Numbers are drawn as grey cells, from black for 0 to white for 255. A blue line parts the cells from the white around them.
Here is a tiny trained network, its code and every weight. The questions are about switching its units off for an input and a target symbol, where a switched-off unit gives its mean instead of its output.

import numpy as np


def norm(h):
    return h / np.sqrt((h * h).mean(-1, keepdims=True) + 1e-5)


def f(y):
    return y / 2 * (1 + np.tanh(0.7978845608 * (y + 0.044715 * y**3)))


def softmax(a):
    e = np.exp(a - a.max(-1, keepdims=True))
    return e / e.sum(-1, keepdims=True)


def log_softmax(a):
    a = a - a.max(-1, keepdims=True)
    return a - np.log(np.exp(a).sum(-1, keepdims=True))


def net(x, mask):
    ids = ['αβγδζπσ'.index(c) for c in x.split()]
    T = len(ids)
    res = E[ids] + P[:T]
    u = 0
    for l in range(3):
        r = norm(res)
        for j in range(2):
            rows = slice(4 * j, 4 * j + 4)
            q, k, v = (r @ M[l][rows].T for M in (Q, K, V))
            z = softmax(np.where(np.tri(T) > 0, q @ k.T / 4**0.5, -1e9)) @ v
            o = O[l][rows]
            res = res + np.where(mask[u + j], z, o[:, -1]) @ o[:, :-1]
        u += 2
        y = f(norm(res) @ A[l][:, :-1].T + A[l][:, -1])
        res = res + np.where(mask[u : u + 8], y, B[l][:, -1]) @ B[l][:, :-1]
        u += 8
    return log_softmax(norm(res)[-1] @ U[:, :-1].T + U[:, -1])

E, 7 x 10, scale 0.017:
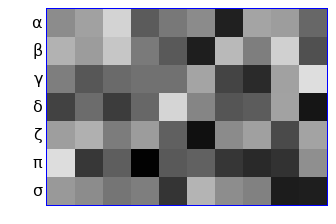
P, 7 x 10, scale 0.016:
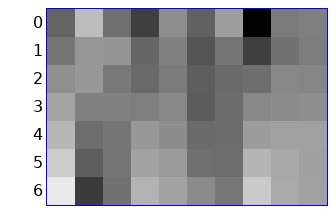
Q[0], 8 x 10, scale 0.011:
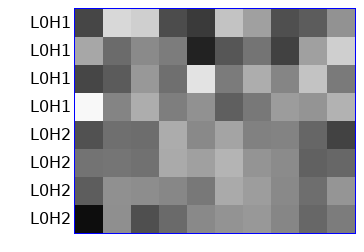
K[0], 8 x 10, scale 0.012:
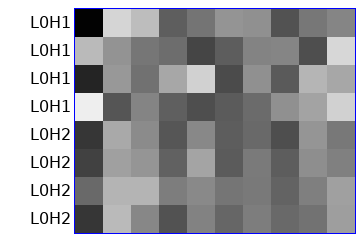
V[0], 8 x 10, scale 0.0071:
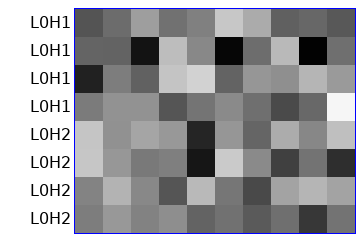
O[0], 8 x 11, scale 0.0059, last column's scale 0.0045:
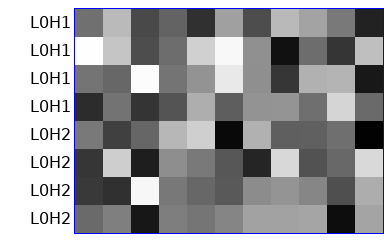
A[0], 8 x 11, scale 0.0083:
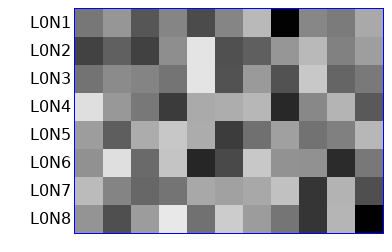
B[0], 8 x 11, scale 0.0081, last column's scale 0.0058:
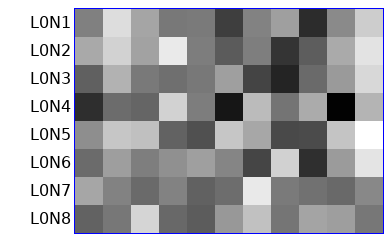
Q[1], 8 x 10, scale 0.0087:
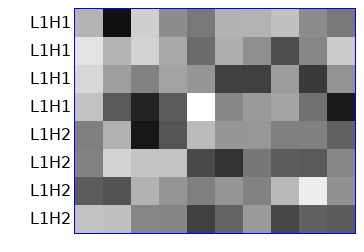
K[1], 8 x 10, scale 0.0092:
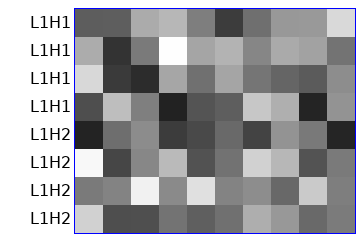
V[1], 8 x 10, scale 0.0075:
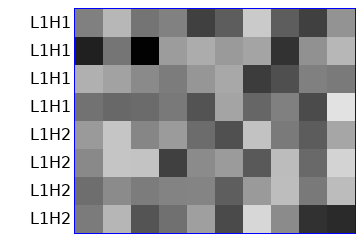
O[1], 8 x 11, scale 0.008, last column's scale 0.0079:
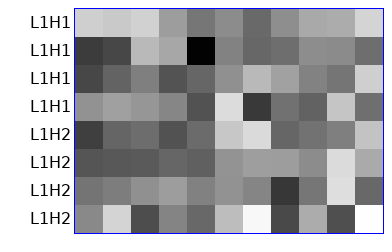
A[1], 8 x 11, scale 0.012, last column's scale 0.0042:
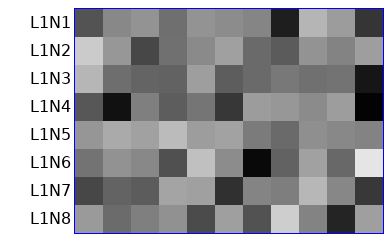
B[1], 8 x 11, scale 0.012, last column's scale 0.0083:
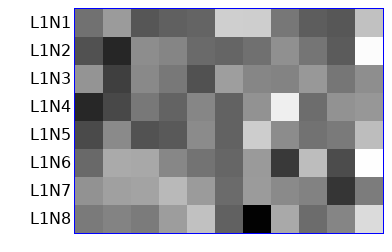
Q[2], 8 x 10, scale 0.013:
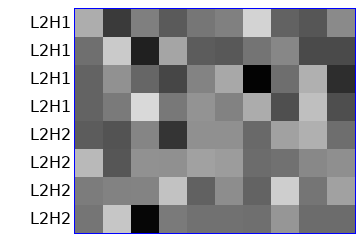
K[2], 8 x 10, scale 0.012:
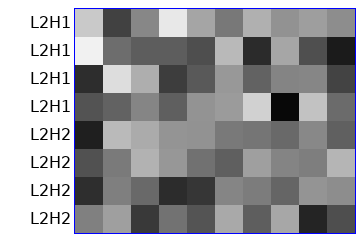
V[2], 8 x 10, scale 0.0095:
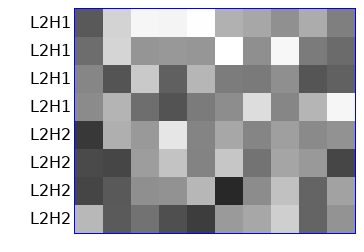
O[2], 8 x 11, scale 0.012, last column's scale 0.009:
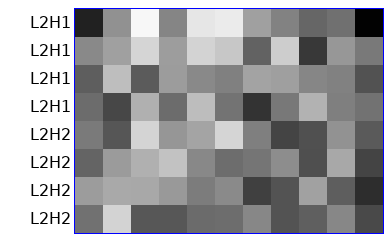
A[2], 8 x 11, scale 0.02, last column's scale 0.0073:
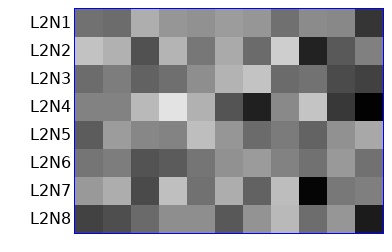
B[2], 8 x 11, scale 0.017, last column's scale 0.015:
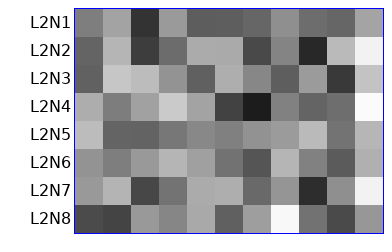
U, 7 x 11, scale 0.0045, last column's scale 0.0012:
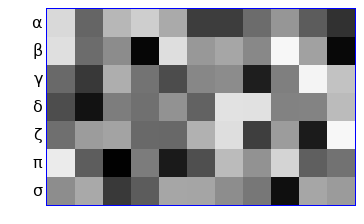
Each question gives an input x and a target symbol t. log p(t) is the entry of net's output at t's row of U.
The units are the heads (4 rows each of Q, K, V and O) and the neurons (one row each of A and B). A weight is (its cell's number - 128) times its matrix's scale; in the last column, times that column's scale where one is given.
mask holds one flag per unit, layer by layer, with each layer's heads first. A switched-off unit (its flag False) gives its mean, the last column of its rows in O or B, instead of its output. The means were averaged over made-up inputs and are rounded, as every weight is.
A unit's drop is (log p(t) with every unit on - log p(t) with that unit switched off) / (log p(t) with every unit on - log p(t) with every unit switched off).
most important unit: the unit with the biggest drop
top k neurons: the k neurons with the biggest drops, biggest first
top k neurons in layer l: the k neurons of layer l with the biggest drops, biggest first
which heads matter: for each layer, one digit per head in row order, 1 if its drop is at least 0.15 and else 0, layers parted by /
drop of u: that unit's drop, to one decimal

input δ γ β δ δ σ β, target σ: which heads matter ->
01 / 00 / 00
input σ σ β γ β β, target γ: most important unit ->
L0N5
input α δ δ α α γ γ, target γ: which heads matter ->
00 / 00 / 01
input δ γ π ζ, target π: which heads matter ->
00 / 00 / 10
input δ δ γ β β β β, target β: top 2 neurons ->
[L0N5 L2N4]
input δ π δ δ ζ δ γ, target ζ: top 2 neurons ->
[L0N4 L2N3]
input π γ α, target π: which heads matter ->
10 / 00 / 00
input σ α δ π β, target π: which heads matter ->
00 / 00 / 10
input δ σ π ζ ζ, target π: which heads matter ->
10 / 00 / 10
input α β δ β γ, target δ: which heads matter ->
10 / 10 / 00
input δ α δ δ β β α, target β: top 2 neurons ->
[L0N5 L1N8]
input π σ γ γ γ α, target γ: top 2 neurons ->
[L0N5 L2N4]
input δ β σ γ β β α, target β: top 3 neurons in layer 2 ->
[L2N4 L2N5 L2N2]
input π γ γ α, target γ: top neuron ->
[L2N4]
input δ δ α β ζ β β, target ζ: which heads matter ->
10 / 00 / 00
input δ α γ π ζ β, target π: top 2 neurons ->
[L0N3 L1N5]
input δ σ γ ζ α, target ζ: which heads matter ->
00 / 00 / 00
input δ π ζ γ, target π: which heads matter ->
00 / 00 / 10
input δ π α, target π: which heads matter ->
10 / 00 / 10
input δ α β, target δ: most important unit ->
L0H1
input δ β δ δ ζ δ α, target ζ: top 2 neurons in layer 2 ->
[L2N3 L2N4]
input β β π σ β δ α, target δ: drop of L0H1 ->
0.9
